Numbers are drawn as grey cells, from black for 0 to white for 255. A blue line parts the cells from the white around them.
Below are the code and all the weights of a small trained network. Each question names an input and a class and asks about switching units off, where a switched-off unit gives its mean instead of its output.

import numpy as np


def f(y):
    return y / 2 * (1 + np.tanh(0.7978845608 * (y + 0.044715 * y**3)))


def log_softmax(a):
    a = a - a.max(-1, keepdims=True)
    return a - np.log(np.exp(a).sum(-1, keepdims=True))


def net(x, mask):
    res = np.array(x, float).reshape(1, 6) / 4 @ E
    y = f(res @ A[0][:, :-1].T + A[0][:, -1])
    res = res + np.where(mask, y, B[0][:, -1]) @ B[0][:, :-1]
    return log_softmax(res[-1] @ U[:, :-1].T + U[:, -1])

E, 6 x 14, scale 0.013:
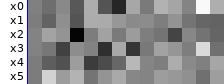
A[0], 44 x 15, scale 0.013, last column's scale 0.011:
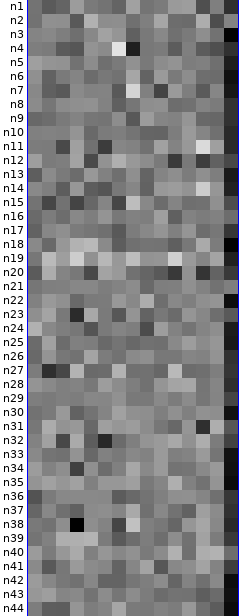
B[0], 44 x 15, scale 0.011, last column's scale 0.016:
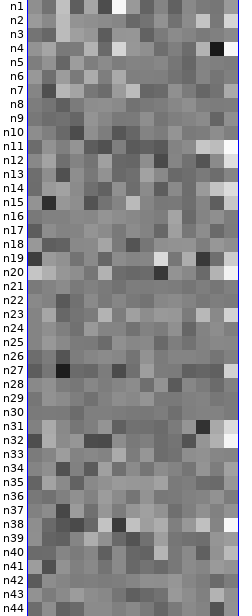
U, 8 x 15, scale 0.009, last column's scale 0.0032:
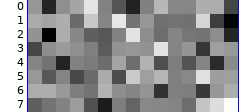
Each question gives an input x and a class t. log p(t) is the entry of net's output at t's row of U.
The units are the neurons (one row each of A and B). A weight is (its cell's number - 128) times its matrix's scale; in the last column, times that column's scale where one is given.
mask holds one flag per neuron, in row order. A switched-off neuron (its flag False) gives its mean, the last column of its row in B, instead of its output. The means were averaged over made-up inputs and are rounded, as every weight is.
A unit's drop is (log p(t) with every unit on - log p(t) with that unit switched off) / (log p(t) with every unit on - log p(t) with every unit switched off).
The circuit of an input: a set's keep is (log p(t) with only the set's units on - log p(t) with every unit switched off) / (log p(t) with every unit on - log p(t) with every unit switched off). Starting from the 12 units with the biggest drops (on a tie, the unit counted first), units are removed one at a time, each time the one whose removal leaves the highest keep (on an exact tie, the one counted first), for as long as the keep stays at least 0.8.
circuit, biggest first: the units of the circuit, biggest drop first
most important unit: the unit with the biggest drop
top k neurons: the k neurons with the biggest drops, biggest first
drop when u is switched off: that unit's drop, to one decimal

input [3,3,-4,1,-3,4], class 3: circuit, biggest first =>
(n19; n11)
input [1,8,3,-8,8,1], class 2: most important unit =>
n7
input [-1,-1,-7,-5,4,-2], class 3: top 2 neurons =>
(n19; n38)
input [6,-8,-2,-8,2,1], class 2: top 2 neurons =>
(n15; n7)
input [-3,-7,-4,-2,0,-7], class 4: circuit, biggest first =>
(n11; n27)
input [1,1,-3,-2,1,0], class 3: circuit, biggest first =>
(n11; n38; n20)
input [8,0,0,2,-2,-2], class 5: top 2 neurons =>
(n38; n23)
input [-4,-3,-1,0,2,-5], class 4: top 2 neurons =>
(n31; n27)
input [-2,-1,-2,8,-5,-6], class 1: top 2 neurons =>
(n4; n2)
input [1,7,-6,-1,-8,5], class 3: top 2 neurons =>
(n19; n20)
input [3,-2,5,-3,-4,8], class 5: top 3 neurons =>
(n12; n23; n38)
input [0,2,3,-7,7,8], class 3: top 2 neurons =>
(n19; n35)
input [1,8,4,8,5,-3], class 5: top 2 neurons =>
(n38; n40)
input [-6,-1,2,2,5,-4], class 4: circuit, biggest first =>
(n27)
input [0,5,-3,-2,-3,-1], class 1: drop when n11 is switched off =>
0.2
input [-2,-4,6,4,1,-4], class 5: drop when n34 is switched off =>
-0.1
